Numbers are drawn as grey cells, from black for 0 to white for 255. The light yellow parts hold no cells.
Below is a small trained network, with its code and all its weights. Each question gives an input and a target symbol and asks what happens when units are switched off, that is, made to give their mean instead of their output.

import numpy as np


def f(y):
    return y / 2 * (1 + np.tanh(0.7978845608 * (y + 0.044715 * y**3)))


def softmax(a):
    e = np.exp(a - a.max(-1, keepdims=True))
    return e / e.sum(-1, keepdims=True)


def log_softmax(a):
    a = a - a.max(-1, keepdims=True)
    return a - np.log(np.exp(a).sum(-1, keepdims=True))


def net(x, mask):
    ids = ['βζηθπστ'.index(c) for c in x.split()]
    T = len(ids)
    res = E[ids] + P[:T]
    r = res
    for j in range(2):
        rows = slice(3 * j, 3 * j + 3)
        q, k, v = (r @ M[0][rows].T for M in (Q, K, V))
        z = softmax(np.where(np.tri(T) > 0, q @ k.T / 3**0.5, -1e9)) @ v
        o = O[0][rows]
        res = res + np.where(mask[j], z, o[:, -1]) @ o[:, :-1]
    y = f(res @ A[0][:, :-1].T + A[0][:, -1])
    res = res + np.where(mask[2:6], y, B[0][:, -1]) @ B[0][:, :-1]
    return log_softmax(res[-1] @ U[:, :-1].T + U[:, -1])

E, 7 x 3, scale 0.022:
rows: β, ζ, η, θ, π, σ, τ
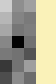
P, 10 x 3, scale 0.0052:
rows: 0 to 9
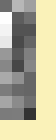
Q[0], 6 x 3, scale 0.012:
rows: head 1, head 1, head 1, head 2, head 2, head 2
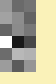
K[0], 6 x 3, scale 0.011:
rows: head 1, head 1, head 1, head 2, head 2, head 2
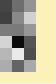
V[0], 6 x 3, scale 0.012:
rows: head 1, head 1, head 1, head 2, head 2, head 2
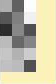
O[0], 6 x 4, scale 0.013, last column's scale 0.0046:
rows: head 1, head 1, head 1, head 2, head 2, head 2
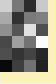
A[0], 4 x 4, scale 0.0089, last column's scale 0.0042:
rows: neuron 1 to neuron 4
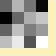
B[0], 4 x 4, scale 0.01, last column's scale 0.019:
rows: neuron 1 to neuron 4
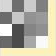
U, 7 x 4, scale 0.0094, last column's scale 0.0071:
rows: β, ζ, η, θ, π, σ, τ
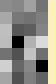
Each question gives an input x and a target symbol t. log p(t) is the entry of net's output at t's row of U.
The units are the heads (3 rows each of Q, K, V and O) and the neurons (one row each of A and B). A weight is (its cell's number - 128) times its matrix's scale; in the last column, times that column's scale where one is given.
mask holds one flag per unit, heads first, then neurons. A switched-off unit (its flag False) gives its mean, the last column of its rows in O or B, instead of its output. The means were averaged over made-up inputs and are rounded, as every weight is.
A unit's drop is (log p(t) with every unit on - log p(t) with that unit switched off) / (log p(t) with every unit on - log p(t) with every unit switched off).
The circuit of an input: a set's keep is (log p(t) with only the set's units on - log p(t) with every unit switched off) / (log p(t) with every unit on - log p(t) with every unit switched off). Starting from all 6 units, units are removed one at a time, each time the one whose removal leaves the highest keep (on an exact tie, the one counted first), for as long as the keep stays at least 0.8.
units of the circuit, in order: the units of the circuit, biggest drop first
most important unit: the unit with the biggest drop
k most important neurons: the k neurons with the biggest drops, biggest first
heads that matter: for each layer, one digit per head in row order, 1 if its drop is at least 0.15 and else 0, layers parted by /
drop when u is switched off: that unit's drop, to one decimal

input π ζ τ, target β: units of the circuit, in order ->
[head 1; neuron 2]
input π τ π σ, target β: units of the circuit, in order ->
[head 1; neuron 4; neuron 2]
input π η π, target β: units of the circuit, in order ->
[head 1; head 2; neuron 2]
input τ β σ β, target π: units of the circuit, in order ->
[head 2; neuron 2]
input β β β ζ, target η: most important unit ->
head 1
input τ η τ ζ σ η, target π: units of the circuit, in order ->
[head 2; head 1; neuron 2]
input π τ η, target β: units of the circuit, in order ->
[head 1; head 2; neuron 2; neuron 4]
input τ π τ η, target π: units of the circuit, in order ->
[head 1; head 2]
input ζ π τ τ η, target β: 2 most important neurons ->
[neuron 4; neuron 2]
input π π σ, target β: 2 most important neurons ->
[neuron 4; neuron 2]
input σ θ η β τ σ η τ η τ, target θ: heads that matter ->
01
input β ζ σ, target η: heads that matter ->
11
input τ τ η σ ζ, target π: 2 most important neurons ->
[neuron 2; neuron 3]
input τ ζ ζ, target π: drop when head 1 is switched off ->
0.5
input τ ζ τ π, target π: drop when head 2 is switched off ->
0.3
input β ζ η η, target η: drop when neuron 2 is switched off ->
0.0
